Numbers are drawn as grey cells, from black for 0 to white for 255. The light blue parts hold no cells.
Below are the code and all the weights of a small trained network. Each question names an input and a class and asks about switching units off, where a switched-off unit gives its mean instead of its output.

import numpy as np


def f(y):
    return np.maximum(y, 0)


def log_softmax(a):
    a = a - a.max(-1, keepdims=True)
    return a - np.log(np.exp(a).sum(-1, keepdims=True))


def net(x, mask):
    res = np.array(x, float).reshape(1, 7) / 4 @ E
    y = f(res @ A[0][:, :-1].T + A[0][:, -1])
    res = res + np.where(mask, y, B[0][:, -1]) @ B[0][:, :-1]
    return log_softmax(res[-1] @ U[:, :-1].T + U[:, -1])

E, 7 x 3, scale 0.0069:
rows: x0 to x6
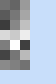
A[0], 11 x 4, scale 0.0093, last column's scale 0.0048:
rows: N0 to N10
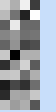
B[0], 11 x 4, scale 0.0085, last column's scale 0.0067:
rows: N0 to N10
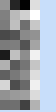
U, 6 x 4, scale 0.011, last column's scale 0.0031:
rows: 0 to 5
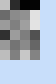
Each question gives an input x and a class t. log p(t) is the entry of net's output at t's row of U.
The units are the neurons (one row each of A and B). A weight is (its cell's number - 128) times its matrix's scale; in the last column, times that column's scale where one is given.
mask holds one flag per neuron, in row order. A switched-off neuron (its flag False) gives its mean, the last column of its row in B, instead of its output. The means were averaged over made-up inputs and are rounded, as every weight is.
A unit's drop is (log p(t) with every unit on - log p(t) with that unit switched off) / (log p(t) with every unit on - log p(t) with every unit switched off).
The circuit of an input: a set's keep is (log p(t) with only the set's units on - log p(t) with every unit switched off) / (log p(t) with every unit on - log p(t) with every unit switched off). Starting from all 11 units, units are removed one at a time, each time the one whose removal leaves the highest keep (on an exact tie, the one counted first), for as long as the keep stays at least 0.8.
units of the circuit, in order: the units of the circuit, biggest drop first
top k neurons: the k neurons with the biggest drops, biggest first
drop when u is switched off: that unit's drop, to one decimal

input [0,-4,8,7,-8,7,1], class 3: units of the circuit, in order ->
[N5]
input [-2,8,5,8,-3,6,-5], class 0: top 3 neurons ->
[N0; N6; N1]
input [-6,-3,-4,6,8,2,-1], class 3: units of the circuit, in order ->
[N8; N7]
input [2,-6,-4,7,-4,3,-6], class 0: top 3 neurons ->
[N0; N1; N10]
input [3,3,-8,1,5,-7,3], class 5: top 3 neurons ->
[N1; N5; N0]
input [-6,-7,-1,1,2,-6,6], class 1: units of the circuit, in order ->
[N8; N1]
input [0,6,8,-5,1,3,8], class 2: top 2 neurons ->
[N0; N9]
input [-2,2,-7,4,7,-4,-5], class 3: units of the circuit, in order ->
[N8; N7]
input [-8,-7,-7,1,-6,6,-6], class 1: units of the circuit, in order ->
[N5; N8]
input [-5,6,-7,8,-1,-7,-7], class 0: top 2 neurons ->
[N0; N10]
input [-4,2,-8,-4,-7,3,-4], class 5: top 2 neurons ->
[N0; N8]
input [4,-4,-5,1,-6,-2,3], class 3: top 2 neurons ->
[N5; N8]
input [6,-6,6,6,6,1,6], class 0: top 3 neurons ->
[N0; N1; N5]
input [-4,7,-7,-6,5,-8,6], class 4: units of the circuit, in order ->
[N1]
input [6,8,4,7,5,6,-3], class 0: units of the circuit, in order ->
[N0; N6]
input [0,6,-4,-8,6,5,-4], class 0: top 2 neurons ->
[N8; N5]
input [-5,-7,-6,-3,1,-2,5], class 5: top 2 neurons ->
[N1; N0]
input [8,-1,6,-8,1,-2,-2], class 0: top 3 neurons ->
[N8; N5; N1]
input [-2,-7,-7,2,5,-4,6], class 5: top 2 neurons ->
[N1; N5]
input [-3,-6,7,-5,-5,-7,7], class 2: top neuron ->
[N0]
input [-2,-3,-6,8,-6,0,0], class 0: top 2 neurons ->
[N0; N10]
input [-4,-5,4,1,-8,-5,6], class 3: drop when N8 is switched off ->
0.2
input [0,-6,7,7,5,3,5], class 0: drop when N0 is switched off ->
0.7
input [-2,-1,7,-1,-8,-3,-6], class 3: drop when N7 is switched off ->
-0.1
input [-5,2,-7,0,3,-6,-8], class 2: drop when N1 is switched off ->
0.2
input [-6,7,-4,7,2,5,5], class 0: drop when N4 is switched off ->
0.0
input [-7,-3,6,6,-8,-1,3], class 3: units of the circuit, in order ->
[N5]
